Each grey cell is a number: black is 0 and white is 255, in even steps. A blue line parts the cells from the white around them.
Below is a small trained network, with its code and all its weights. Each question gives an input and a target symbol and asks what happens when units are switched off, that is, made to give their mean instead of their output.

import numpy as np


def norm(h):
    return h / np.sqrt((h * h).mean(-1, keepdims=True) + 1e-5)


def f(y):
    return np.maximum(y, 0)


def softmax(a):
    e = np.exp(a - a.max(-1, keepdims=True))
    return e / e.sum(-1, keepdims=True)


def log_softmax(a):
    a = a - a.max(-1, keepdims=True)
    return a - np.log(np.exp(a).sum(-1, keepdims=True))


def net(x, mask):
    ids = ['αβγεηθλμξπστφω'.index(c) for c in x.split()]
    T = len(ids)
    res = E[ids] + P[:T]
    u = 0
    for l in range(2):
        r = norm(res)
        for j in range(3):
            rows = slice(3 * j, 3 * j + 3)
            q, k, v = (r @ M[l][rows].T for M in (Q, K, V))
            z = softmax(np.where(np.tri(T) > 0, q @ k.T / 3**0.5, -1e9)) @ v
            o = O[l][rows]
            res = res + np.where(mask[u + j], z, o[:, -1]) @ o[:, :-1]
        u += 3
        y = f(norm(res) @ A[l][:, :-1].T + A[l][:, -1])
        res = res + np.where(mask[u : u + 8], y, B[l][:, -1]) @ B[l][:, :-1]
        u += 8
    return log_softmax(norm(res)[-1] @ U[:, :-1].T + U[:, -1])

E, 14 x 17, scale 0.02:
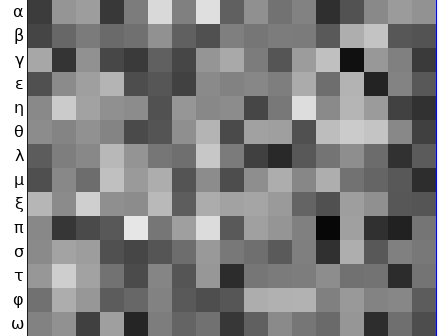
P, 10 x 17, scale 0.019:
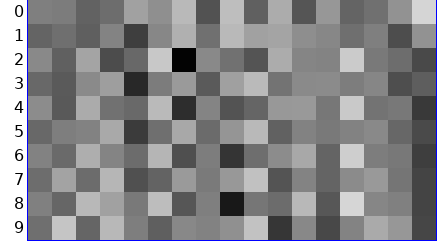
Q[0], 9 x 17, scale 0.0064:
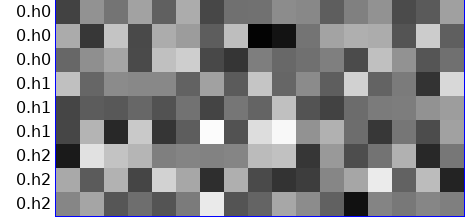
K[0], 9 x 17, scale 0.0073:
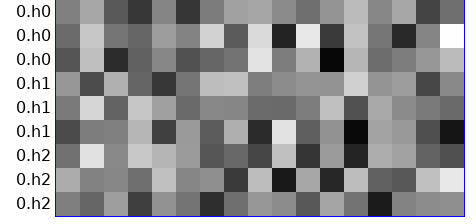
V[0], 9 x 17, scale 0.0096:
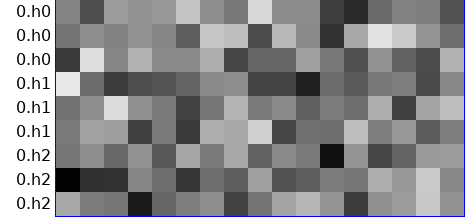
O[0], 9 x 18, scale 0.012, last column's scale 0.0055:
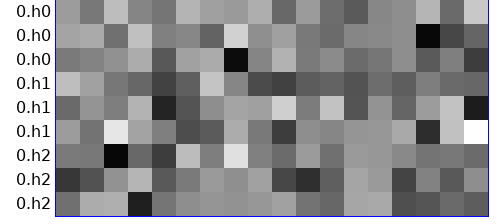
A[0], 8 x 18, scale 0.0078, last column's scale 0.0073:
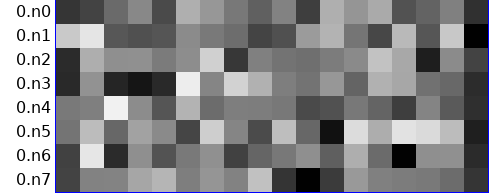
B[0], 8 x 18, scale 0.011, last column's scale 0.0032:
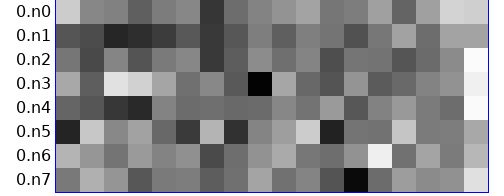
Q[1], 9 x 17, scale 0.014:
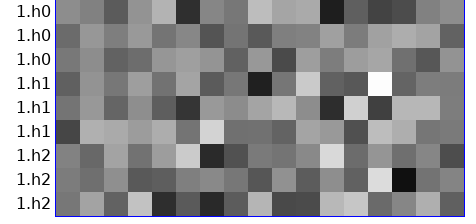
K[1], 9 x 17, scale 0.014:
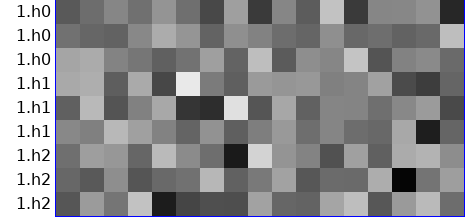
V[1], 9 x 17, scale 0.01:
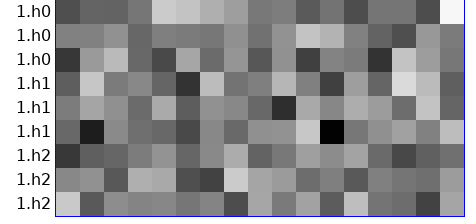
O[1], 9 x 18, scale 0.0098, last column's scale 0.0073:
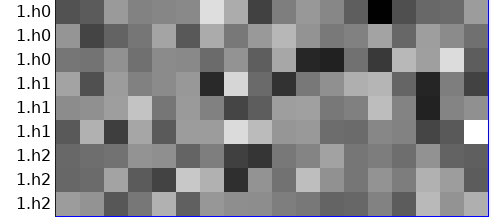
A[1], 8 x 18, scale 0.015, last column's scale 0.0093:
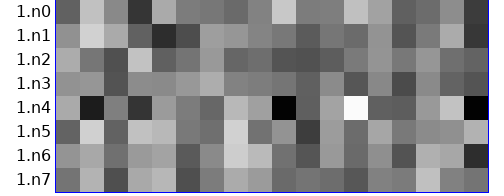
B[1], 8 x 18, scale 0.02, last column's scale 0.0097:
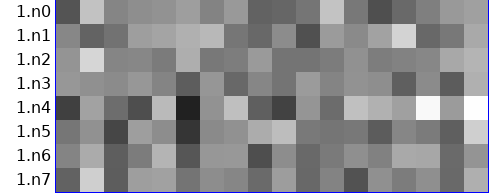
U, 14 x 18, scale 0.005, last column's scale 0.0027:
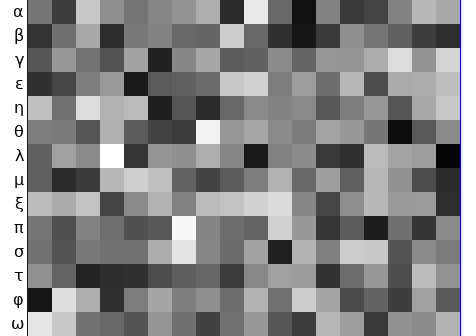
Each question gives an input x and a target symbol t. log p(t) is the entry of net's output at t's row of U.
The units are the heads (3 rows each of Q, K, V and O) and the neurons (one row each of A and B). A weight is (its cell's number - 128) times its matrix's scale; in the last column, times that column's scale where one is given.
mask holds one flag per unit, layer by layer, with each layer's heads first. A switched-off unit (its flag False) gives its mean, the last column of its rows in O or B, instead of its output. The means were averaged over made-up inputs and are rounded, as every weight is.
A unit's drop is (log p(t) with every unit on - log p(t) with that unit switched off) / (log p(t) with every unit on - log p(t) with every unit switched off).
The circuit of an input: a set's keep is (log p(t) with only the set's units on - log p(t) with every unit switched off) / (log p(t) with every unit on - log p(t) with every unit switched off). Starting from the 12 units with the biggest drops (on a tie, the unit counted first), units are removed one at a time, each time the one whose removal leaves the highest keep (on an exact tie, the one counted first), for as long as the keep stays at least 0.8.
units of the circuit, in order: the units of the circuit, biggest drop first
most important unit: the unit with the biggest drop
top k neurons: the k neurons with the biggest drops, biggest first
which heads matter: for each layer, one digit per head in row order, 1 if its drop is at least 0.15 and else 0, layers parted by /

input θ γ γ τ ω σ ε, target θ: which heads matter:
100 / 000
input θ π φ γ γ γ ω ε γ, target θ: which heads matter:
100 / 000
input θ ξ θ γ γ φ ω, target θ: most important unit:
0.h0
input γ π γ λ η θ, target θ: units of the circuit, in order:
1.h1, 0.h0
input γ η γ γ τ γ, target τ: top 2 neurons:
0.n1, 1.n4
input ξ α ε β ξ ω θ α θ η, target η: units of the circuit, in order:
0.h2, 1.n4
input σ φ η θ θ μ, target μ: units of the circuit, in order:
0.h2, 0.h1
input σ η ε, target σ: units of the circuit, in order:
1.n1, 0.h1
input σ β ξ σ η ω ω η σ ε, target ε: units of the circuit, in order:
0.h1, 1.h2
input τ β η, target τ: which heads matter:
001 / 000
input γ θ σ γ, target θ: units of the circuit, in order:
1.h1, 1.n4
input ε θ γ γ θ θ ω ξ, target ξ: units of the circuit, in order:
1.h2, 0.h2
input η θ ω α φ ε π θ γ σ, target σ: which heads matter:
010 / 001
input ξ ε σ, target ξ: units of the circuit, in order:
0.h0, 0.h2
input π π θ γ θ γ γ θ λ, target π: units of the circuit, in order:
1.h0
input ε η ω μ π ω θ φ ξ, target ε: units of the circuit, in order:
0.h1, 0.h0
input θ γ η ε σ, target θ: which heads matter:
100 / 000
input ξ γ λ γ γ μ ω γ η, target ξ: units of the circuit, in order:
0.h2, 0.h0
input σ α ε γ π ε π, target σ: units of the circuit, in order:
0.h1, 1.n1
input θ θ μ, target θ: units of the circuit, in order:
0.h0
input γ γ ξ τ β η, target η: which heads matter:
001 / 010
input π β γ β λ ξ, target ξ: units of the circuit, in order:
0.h2, 1.h2
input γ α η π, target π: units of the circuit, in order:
0.h1, 1.h0
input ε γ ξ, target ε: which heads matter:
010 / 000
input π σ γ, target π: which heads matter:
000 / 100
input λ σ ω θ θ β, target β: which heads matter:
011 / 000
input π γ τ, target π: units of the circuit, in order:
1.h0
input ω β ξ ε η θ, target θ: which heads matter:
000 / 010
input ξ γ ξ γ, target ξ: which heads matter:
101 / 010
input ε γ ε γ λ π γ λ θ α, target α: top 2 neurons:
0.n3, 1.n4
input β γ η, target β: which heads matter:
001 / 000
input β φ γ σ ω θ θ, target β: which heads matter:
001 / 000
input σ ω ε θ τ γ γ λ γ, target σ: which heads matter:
010 / 000
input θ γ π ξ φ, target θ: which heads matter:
100 / 000
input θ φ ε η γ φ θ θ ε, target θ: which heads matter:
000 / 000
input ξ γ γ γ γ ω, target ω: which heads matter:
010 / 010
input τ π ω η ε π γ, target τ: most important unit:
0.h2
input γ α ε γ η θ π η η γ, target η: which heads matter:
101 / 000
